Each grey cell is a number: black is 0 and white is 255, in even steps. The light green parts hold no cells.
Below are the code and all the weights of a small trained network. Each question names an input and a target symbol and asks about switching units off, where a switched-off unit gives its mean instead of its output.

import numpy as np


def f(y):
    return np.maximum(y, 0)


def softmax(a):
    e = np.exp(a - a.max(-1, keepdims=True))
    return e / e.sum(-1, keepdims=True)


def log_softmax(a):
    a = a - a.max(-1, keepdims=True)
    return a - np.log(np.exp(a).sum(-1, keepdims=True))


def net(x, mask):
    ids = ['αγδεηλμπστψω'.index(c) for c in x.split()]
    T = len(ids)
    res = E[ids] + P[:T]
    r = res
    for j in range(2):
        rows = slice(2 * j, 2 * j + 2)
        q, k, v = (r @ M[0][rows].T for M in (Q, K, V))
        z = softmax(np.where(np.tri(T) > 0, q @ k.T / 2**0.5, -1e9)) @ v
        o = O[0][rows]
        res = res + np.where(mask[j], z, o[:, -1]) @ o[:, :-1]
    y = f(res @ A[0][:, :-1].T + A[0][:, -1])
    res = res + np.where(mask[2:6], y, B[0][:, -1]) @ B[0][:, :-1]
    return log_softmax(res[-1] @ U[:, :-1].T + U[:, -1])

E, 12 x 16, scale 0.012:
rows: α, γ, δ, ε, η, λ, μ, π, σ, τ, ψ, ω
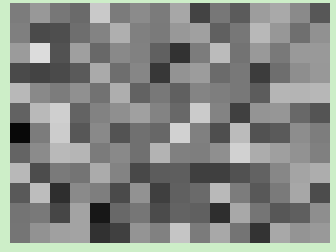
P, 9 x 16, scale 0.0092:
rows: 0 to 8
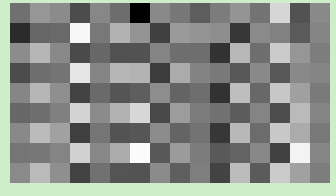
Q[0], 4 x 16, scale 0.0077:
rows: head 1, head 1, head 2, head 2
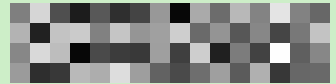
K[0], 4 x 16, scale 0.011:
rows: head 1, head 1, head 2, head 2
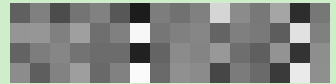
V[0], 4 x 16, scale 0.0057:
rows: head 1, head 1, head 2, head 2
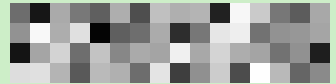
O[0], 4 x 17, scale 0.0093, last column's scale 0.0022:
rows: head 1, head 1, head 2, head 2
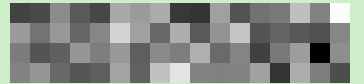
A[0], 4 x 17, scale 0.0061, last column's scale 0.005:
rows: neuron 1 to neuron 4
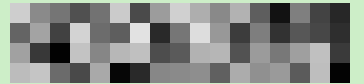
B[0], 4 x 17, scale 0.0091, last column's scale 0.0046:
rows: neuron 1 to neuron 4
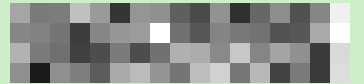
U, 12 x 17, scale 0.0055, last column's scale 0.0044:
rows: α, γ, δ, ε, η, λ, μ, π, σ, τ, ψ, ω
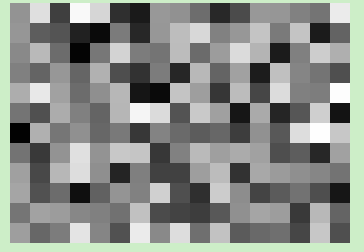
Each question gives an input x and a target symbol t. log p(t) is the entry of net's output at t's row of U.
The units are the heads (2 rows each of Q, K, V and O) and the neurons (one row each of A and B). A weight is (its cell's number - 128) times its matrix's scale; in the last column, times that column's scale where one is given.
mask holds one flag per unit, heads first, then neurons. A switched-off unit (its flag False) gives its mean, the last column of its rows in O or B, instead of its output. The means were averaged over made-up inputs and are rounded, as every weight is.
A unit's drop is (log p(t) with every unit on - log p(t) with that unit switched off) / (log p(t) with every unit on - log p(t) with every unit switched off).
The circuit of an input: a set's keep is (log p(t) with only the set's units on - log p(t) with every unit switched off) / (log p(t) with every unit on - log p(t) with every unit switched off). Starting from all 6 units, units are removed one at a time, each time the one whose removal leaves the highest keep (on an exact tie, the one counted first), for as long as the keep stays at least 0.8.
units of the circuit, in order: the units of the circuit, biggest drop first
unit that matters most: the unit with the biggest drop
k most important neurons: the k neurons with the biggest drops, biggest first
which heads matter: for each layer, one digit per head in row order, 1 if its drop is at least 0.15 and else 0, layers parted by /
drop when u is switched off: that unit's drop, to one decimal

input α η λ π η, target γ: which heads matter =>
11
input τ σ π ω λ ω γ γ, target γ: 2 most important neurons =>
[neuron 3; neuron 1]
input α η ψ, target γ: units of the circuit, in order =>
[head 1; neuron 4; head 2]
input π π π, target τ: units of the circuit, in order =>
[head 1]
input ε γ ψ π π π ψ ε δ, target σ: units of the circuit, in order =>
[head 1; head 2; neuron 4]
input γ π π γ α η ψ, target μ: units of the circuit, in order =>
[head 1; head 2]
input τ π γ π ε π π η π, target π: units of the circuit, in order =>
[head 1; neuron 4]
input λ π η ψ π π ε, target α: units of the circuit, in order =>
[head 2; neuron 1; head 1; neuron 4]
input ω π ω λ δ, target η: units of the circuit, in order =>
[head 1; neuron 2]
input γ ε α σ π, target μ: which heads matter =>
10
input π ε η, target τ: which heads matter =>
11
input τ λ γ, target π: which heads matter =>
10
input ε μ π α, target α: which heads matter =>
10
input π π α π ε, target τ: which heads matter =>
11
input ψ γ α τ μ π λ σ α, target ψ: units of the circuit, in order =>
[head 2]
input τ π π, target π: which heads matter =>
10
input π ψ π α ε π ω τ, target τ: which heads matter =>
01
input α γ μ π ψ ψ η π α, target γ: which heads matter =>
11
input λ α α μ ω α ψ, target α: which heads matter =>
01
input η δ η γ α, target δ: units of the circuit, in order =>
[head 2]
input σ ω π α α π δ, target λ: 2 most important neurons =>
[neuron 4; neuron 3]
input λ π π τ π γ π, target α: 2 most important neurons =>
[neuron 1; neuron 4]
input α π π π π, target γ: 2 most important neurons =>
[neuron 4; neuron 1]
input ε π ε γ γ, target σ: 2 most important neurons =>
[neuron 4; neuron 2]
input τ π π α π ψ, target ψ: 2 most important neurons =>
[neuron 2; neuron 4]
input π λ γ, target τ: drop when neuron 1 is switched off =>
0.4
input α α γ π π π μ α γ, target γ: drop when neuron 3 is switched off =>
-0.1
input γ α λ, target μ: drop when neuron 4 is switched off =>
0.1
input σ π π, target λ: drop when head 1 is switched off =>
0.3
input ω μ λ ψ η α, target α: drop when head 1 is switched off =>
0.8
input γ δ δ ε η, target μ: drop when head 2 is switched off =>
0.1
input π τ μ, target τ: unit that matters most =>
head 1
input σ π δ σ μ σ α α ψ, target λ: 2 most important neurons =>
[neuron 4; neuron 3]
